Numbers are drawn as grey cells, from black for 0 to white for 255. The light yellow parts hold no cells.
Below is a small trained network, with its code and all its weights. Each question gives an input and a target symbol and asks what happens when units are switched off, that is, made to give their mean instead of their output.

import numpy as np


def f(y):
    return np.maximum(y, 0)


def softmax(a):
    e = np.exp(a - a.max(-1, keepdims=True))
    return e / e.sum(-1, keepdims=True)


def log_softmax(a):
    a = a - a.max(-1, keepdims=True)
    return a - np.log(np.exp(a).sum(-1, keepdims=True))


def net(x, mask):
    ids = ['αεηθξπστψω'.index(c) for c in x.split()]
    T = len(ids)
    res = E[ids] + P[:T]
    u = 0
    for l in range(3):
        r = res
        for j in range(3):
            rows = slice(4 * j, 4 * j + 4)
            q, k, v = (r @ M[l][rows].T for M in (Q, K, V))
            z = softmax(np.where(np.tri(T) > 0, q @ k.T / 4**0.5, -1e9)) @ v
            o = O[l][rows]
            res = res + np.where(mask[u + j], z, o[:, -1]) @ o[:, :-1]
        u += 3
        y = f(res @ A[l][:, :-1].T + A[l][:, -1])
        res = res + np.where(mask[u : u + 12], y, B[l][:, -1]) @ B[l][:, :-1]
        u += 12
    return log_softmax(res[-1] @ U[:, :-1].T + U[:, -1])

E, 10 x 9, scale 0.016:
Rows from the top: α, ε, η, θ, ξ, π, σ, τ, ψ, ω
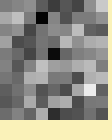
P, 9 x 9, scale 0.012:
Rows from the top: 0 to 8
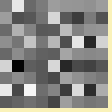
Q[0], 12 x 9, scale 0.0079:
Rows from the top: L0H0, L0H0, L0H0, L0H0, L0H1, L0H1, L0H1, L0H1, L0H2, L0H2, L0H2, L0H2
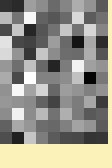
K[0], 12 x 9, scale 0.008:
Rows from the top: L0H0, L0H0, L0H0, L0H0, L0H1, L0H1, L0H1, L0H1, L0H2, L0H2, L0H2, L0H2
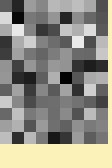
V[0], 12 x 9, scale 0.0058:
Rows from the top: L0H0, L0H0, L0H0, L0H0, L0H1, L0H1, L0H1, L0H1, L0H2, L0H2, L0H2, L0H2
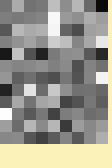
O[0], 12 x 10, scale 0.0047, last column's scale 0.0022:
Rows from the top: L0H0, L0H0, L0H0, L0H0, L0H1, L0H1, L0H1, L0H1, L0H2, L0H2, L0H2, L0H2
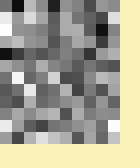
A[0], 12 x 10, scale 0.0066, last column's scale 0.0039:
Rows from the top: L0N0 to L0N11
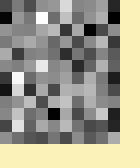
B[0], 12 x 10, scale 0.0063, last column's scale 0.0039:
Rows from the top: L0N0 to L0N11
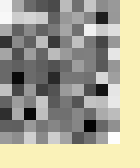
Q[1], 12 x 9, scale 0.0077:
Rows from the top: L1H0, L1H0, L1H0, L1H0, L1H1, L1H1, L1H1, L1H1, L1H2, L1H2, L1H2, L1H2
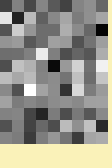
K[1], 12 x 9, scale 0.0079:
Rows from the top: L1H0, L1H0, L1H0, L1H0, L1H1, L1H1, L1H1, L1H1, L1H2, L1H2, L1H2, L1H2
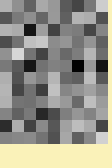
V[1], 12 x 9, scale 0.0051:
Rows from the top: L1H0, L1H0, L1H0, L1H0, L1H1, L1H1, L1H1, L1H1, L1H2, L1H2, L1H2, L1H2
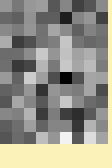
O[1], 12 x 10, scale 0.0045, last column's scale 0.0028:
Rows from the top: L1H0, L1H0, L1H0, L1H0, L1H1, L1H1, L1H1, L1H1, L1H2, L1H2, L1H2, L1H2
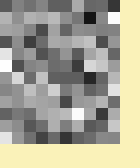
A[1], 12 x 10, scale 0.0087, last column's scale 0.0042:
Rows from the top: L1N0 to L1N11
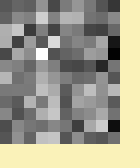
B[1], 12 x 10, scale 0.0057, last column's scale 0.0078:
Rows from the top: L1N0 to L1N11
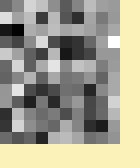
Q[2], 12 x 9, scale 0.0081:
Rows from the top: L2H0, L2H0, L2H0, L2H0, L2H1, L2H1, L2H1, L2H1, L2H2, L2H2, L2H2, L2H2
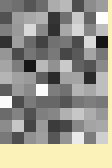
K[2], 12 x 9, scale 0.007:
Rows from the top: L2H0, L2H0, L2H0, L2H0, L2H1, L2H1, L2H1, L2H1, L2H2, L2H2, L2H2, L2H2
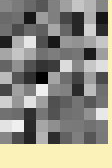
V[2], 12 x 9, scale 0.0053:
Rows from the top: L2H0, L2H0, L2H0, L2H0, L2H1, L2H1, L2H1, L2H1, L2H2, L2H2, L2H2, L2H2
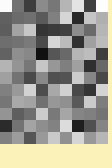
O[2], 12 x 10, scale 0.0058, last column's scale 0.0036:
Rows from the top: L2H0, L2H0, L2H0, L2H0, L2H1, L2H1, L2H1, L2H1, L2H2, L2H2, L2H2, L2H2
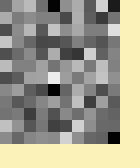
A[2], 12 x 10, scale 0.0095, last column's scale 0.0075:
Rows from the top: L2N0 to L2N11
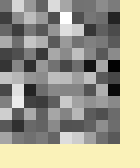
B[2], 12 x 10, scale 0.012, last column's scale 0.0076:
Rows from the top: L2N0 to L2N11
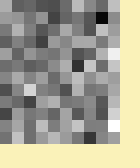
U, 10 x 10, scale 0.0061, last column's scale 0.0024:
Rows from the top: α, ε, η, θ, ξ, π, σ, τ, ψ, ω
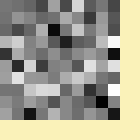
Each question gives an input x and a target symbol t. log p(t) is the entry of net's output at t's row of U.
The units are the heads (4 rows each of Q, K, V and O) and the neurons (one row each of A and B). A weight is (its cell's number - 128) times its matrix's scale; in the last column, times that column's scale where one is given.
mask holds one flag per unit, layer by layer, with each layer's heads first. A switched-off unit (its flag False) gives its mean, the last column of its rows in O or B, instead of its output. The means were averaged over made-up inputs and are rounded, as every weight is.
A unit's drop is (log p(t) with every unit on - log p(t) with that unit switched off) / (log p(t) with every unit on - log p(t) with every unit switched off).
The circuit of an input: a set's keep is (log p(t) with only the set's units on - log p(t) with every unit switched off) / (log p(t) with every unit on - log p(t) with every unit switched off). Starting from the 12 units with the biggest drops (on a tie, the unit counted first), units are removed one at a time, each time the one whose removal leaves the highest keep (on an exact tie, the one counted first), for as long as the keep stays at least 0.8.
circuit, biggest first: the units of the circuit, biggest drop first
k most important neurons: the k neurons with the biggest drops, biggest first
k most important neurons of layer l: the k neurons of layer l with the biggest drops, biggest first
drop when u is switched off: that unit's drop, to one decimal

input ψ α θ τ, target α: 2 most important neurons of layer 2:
[L2N0; L2N7]
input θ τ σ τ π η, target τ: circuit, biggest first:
[L1N3; L2N10; L0N11]
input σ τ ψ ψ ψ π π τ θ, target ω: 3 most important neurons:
[L1N3; L2N8; L0N9]
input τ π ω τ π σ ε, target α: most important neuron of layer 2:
[L2N0]
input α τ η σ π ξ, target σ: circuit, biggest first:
[L0H0; L0H1; L2N6; L1N5]
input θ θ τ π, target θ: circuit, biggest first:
[L1N7; L0H1; L2H0]
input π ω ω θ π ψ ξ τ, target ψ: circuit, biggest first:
[L2N9; L2H0; L1H1; L1N8]
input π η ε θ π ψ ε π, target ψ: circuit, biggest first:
[L2N9; L2H0; L1H1; L1N8]
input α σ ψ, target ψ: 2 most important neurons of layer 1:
[L1N5; L1N10]
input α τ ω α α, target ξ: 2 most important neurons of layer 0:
[L0N9; L0N3]
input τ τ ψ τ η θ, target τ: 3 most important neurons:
[L1N3; L1N6; L2N10]
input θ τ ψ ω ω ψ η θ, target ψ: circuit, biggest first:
[L2N9; L2H0; L0H0]
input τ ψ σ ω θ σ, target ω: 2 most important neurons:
[L2N5; L1N3]
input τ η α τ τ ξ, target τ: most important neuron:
[L1N3]
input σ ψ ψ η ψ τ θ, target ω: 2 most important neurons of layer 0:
[L0N9; L0N0]
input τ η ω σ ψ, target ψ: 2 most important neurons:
[L2N1; L1N10]
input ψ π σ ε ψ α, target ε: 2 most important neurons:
[L1N11; L2N2]
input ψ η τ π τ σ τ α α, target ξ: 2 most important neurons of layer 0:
[L0N9; L0N7]
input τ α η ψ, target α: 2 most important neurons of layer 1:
[L1N11; L1N7]
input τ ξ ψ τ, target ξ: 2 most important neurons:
[L2N5; L2N7]
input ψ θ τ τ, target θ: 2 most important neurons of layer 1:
[L1N7; L1N3]
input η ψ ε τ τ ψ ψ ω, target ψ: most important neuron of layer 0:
[L0N2]
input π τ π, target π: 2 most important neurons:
[L2N10; L0N11]
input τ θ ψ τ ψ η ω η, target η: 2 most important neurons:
[L1N3; L2N10]
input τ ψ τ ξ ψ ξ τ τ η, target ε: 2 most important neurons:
[L2N2; L0N7]
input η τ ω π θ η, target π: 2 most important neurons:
[L1N3; L0N2]
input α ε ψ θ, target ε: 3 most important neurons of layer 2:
[L2N2; L2N4; L2N9]
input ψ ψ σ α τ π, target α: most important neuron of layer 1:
[L1N11]
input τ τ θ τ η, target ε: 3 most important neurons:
[L2N2; L0N7; L1N3]
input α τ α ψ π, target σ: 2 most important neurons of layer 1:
[L1N3; L1N8]
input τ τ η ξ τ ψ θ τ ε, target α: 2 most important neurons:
[L2N0; L1N3]
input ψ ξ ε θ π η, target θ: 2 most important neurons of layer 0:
[L0N2; L0N11]
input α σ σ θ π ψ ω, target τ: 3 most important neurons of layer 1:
[L1N2; L1N0; L1N5]
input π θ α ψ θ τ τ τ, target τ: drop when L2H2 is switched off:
0.1
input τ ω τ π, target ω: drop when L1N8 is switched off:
0.1
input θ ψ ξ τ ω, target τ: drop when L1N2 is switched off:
0.2
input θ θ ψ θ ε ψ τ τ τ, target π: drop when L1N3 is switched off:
0.1
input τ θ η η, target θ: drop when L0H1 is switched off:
0.2
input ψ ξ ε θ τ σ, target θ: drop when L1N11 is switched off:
0.0
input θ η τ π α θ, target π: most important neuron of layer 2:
[L2N3]
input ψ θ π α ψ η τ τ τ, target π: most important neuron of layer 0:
[L0N7]
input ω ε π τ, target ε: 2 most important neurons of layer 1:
[L1N11; L1N8]
